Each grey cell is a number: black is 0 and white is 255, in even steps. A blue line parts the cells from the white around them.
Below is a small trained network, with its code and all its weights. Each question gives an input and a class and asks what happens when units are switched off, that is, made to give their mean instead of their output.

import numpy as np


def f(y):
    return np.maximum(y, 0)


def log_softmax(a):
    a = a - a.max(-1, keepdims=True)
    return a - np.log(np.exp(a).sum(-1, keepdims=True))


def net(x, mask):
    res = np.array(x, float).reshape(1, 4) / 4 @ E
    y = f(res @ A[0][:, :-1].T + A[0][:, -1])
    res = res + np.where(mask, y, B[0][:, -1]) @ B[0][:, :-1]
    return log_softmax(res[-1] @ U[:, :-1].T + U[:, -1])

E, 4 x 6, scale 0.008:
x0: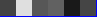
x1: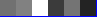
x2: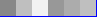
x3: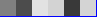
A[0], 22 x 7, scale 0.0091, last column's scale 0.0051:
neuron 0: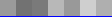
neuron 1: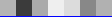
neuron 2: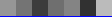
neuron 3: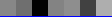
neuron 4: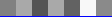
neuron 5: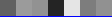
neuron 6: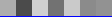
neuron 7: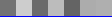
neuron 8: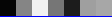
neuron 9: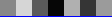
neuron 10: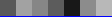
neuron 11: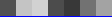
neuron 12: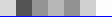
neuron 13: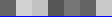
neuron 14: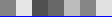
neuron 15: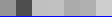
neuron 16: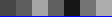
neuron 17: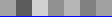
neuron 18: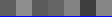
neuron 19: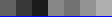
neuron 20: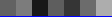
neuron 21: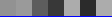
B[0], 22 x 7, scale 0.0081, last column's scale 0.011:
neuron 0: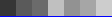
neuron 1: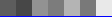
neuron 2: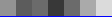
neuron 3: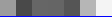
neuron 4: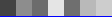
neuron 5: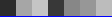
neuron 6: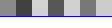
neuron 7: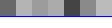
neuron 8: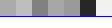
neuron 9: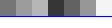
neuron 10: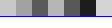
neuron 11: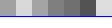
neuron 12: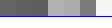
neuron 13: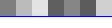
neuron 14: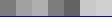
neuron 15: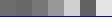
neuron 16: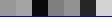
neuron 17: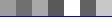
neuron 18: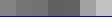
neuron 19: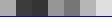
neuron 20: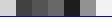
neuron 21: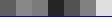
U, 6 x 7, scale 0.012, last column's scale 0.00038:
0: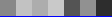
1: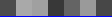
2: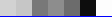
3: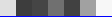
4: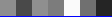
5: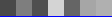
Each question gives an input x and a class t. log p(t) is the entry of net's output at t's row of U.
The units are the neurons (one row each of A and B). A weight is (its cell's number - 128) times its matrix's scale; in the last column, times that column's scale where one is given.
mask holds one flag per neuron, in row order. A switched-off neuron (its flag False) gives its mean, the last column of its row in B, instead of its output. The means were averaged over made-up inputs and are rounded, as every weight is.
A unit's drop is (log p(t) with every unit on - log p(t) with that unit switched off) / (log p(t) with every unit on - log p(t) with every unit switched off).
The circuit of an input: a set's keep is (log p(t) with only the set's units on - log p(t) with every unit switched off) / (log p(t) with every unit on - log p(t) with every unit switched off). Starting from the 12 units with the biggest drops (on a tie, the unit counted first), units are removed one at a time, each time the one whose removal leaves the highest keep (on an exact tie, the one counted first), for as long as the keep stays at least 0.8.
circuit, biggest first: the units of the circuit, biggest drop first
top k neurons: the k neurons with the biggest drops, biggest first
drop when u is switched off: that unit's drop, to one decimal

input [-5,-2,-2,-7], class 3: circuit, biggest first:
neuron 3
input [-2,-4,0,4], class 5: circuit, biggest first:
neuron 4; neuron 0
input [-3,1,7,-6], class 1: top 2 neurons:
neuron 5; neuron 14
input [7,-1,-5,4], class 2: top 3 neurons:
neuron 10; neuron 16; neuron 8
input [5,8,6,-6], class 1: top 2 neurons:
neuron 5; neuron 9
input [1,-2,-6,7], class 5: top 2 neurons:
neuron 2; neuron 4
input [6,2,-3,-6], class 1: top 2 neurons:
neuron 9; neuron 21
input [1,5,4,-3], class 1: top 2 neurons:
neuron 5; neuron 9
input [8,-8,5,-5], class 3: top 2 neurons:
neuron 20; neuron 3
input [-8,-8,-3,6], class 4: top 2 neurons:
neuron 1; neuron 15
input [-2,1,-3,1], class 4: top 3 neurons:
neuron 20; neuron 3; neuron 10
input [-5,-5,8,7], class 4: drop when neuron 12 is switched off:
0.0
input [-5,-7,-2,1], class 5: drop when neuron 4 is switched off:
0.1
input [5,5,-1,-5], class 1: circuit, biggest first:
neuron 9
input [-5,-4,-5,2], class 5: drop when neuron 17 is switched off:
0.2
